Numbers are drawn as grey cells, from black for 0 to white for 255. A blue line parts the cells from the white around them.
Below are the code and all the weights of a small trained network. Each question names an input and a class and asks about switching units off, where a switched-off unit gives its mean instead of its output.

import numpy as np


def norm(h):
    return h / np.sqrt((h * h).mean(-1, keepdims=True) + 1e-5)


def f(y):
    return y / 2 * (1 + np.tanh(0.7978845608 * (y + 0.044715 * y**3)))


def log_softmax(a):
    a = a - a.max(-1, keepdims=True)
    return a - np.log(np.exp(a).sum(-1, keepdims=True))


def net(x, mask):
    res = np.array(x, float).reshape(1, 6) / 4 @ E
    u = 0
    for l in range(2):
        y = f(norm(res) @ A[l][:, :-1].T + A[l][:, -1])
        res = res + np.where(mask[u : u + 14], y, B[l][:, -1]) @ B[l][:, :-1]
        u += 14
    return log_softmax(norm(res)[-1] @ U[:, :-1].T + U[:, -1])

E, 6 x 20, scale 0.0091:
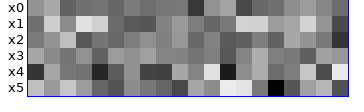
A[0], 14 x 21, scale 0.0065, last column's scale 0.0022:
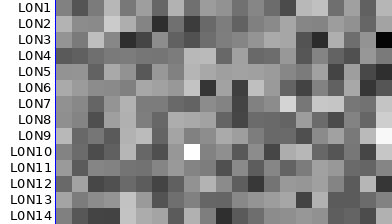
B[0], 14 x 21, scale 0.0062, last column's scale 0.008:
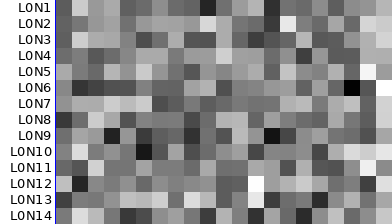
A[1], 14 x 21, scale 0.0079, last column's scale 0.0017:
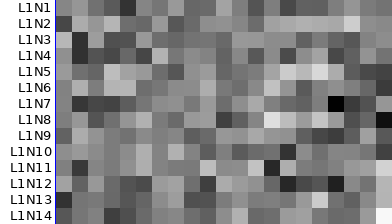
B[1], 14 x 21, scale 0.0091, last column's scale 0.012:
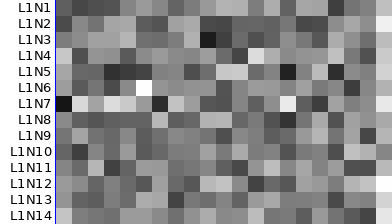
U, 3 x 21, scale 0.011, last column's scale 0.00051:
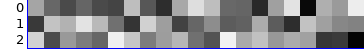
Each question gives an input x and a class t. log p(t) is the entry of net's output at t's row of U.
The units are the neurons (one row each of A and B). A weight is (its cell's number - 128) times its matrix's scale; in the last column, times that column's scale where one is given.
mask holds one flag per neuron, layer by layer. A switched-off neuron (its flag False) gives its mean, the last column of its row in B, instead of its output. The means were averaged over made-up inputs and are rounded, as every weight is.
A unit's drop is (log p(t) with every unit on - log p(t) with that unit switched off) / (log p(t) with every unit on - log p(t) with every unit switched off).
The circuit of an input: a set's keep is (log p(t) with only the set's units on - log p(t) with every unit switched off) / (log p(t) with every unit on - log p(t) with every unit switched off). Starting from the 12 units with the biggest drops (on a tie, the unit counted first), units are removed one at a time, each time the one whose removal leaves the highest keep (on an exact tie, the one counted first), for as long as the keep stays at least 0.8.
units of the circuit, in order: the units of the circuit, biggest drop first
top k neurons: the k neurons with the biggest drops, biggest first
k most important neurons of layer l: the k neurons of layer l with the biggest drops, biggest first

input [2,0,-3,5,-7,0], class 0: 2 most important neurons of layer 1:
L1N7; L1N2
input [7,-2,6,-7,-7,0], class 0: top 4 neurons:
L0N10; L0N14; L0N12; L1N12
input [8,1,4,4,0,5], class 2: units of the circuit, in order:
L0N10
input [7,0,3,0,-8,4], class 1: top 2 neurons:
L0N6; L1N7
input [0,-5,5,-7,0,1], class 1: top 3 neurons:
L1N7; L0N10; L0N14
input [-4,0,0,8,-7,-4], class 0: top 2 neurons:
L1N7; L0N7
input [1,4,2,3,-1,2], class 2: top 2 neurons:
L0N2; L0N13
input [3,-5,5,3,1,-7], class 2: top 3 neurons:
L0N12; L1N4; L0N3
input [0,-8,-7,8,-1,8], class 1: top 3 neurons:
L1N7; L0N6; L1N3
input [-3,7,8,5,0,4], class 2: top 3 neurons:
L0N10; L1N6; L1N7
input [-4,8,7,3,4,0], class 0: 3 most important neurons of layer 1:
L1N5; L1N7; L1N8
